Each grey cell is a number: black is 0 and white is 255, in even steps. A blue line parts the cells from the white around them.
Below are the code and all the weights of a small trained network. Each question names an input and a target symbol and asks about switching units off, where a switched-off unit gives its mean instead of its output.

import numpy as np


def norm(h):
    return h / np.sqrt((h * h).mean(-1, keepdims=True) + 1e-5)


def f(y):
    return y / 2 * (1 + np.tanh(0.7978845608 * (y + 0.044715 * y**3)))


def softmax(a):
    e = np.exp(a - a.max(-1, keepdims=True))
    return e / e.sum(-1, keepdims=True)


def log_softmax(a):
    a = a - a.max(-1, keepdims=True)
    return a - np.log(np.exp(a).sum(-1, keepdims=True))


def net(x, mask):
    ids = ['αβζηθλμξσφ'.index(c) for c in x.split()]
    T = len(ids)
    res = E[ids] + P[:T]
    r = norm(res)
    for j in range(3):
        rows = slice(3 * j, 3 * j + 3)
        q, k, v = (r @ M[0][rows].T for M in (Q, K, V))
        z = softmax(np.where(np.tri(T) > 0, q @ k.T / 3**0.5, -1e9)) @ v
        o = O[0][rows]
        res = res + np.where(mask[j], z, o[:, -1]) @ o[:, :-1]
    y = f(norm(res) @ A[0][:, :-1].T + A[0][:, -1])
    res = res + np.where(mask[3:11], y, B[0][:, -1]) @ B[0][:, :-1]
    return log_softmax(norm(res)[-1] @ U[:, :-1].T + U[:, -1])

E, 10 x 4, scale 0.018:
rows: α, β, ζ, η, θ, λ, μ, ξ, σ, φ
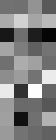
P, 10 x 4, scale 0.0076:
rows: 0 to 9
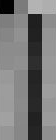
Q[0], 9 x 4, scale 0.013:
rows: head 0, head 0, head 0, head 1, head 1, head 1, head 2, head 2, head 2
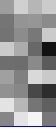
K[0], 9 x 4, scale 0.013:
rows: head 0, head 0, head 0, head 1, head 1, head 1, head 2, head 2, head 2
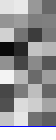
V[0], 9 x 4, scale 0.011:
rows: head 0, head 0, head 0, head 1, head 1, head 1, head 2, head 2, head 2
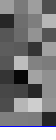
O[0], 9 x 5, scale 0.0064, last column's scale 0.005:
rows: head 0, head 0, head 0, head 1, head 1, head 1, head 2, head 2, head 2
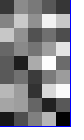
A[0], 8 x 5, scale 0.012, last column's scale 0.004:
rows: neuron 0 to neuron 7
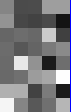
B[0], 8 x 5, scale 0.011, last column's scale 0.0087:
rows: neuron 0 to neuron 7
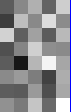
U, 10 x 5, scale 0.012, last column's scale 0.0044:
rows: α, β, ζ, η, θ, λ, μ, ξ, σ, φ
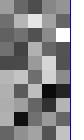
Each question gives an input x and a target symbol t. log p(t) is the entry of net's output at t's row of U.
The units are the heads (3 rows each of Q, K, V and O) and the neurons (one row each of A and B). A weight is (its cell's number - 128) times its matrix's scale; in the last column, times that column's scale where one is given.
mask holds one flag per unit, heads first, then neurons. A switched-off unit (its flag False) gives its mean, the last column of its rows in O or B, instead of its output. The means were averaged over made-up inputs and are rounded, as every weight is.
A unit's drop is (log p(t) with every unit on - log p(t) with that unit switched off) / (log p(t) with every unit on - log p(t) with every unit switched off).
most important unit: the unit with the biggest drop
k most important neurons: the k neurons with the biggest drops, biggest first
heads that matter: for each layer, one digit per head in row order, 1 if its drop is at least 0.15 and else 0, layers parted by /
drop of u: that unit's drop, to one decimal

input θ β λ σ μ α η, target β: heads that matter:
011
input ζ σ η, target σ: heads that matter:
011
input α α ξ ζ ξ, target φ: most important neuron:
neuron 1
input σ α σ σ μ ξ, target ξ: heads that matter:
011
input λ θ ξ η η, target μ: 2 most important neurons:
neuron 6; neuron 7
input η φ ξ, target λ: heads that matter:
101
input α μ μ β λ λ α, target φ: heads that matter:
111
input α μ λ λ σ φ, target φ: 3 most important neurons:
neuron 1; neuron 4; neuron 6
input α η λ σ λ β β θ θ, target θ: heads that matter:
001
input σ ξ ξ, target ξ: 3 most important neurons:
neuron 6; neuron 7; neuron 4
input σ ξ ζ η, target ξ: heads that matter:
010
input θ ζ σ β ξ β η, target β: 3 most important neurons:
neuron 1; neuron 2; neuron 5
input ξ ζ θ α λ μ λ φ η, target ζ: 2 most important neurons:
neuron 4; neuron 1
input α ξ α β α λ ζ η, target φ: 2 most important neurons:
neuron 1; neuron 4
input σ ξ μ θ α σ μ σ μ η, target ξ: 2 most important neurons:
neuron 6; neuron 7
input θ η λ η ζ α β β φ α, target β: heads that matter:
111
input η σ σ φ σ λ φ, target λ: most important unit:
head 2
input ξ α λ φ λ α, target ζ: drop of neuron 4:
0.1
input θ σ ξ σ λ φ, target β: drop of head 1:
0.4
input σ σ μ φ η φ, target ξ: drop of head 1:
0.8
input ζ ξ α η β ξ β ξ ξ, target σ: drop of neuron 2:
0.2
